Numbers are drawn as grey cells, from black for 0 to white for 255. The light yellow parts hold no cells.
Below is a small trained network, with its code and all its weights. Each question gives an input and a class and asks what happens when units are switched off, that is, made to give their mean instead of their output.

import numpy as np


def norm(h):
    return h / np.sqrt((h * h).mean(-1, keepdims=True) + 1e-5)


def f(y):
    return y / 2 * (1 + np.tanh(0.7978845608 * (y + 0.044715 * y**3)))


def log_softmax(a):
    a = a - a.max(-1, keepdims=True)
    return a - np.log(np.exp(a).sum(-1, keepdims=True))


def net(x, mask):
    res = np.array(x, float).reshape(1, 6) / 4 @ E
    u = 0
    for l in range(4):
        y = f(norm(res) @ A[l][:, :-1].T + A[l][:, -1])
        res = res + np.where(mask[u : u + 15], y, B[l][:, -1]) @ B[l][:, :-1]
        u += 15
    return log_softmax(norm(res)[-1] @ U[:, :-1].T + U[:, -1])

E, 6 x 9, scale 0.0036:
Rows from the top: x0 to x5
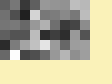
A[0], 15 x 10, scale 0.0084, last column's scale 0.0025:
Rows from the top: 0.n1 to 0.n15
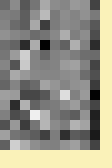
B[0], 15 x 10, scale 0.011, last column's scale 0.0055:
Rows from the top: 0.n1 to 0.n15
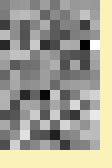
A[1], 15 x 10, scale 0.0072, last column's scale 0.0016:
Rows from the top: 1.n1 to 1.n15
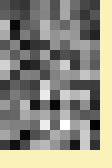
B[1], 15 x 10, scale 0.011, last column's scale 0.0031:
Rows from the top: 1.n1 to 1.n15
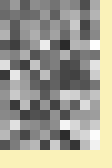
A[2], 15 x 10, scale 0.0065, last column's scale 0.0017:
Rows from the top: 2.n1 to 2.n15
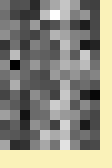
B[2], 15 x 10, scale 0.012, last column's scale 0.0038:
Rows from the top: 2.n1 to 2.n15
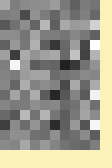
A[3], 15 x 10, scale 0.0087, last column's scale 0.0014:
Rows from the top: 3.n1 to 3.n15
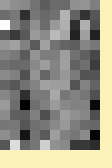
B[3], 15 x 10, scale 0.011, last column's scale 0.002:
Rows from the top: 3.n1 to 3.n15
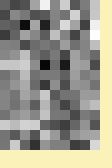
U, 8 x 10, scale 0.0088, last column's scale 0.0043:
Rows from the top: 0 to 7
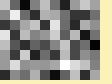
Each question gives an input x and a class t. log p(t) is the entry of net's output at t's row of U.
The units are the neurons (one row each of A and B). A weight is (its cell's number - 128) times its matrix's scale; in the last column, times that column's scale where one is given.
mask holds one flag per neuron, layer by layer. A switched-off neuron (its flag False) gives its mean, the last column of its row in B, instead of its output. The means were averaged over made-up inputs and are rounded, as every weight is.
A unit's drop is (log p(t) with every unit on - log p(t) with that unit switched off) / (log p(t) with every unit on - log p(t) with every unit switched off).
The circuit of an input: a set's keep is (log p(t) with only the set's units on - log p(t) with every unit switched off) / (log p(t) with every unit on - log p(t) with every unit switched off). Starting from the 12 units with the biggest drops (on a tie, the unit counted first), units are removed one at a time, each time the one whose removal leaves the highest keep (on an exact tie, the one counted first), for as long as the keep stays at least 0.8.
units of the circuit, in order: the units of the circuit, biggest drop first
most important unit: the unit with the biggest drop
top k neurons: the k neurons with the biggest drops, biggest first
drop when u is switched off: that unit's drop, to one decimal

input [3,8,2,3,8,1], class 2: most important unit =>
0.n12
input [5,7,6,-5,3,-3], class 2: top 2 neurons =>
[0.n12 1.n15]
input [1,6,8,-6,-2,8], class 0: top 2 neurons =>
[0.n10 1.n14]
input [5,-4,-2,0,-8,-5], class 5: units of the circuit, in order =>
[0.n14 1.n11]
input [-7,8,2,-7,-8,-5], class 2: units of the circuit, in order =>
[0.n5 1.n15]
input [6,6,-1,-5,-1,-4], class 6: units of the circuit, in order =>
[0.n13 1.n13]
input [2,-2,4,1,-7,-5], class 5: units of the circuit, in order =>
[0.n14 1.n11]
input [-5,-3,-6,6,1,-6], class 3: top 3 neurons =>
[0.n11 0.n7 0.n6]
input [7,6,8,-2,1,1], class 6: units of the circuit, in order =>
[0.n13 1.n13]
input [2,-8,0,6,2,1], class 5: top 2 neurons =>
[0.n14 0.n5]
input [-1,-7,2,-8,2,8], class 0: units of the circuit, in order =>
[0.n10 0.n5 1.n14]
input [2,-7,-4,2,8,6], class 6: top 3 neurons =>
[0.n13 1.n10 0.n5]
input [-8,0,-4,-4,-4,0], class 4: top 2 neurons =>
[0.n6 3.n3]
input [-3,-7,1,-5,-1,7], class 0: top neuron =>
[0.n10]
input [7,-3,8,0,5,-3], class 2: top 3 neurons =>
[0.n12 1.n15 0.n14]
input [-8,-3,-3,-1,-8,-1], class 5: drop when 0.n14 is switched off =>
0.4
